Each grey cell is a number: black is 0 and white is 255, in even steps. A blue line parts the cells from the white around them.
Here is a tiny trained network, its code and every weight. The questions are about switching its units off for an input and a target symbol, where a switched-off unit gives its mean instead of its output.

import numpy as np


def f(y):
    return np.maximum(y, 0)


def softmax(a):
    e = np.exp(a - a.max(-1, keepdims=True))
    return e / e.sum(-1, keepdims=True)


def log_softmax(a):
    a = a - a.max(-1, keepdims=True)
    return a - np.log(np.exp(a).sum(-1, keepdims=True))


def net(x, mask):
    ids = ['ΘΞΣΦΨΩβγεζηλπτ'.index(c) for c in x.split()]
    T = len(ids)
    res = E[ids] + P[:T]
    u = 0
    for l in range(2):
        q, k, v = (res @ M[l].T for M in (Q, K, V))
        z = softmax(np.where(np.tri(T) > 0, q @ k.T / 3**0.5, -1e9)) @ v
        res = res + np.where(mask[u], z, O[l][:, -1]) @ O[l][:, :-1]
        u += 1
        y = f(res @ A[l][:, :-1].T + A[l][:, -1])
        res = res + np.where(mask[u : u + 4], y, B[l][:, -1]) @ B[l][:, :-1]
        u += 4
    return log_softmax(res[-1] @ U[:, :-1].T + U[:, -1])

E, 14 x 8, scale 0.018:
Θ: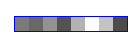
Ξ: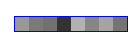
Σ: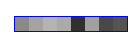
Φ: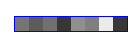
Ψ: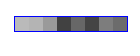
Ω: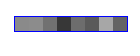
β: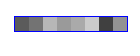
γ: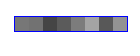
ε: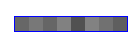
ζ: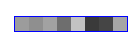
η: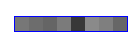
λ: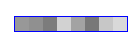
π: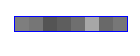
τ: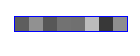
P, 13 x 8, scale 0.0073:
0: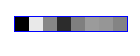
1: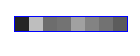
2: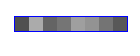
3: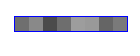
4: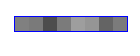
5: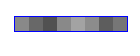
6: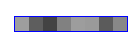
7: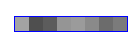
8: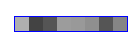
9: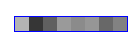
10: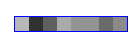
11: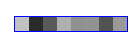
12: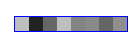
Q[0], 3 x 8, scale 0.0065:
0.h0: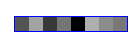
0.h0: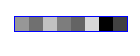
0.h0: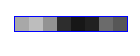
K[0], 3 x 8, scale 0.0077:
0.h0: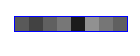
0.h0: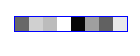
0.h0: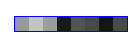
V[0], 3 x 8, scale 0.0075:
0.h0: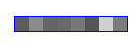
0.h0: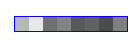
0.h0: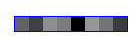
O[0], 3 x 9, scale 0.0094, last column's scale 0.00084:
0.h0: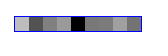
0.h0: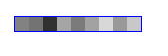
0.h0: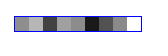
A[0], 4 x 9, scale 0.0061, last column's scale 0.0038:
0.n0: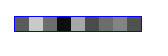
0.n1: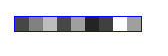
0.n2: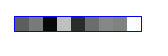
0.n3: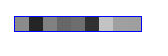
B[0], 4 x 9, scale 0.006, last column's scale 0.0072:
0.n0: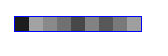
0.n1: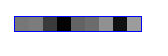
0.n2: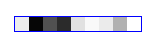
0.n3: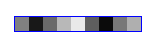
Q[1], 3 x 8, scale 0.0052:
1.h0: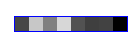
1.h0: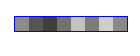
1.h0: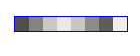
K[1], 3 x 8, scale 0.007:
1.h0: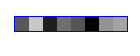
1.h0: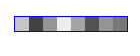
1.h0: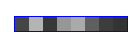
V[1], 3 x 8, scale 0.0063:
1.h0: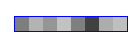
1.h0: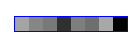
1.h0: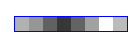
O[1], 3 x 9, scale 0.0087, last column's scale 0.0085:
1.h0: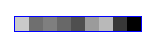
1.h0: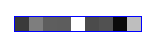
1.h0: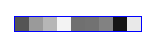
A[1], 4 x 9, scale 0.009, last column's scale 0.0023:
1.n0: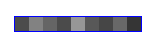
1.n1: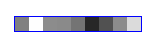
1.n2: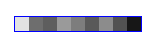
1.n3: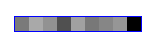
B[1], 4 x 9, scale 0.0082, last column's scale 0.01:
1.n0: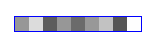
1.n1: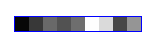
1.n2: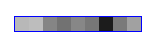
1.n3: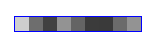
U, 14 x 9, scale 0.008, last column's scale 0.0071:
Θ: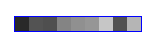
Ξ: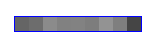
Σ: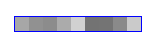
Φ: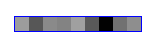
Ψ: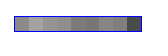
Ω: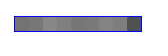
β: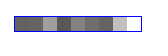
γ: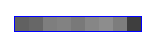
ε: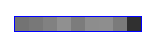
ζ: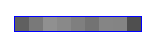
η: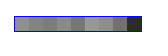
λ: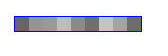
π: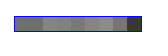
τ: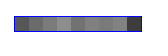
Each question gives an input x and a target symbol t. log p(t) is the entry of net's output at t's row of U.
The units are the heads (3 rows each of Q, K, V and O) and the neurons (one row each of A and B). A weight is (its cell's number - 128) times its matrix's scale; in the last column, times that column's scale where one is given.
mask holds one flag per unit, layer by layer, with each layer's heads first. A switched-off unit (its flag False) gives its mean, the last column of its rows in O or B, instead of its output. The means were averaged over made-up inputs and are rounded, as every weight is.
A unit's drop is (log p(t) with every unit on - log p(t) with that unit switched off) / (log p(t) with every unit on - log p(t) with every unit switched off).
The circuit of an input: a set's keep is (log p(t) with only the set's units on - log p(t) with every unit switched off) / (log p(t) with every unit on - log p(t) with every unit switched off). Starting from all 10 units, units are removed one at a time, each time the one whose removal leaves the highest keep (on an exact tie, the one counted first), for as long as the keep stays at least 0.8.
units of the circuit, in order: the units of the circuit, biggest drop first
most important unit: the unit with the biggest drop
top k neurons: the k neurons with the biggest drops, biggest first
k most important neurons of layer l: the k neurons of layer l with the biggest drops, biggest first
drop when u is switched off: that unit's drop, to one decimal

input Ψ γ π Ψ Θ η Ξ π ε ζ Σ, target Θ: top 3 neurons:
1.n1, 0.n3, 1.n3
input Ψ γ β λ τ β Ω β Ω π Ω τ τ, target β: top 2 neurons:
1.n0, 0.n1
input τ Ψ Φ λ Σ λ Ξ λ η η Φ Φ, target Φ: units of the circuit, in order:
0.h0, 0.n3, 1.n2
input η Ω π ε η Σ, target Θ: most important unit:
1.n1
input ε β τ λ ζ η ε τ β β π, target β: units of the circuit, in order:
1.h0, 1.n0
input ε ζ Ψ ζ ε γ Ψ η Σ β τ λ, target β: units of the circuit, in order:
1.h0, 1.n0
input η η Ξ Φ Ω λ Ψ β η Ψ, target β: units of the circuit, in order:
0.h0, 1.h0, 1.n0
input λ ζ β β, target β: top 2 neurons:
1.n0, 0.n2
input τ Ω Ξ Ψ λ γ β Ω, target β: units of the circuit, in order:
1.h0, 0.h0, 1.n0
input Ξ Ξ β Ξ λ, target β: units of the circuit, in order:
1.h0, 0.h0
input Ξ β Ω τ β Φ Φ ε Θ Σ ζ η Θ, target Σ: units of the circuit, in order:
0.h0, 1.n1
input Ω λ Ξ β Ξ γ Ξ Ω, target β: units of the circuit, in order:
1.h0, 0.h0
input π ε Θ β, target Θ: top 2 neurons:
0.n1, 0.n2
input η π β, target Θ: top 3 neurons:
0.n2, 0.n1, 1.n1
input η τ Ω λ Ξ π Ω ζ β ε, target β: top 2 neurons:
0.n2, 1.n0
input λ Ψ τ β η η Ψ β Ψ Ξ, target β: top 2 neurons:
1.n0, 0.n2
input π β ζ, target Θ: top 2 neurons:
0.n1, 0.n2
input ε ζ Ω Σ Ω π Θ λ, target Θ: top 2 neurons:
1.n1, 0.n2
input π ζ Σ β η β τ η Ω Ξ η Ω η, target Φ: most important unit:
1.n0
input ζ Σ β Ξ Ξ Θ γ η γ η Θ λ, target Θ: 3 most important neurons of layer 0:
0.n1, 0.n2, 0.n3
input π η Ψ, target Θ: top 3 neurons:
1.n1, 0.n2, 0.n0
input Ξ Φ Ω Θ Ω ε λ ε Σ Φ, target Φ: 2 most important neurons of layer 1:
1.n2, 1.n1
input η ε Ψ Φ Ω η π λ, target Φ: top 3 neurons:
1.n0, 0.n3, 1.n2
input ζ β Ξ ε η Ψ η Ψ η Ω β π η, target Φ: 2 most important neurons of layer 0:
0.n2, 0.n0
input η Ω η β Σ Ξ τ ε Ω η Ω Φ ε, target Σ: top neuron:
0.n2
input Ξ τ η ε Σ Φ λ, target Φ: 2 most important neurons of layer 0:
0.n3, 0.n1
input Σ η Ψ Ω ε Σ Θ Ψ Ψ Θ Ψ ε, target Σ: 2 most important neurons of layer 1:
1.n2, 1.n1
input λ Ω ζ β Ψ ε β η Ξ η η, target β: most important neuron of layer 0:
0.n2
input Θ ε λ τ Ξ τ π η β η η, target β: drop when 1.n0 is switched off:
0.2
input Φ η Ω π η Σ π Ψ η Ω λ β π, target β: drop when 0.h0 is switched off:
0.5
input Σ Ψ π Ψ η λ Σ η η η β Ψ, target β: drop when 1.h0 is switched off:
1.1
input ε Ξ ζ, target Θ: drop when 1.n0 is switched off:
0.1
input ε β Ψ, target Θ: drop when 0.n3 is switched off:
0.0
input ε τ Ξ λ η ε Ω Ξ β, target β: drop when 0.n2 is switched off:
0.0
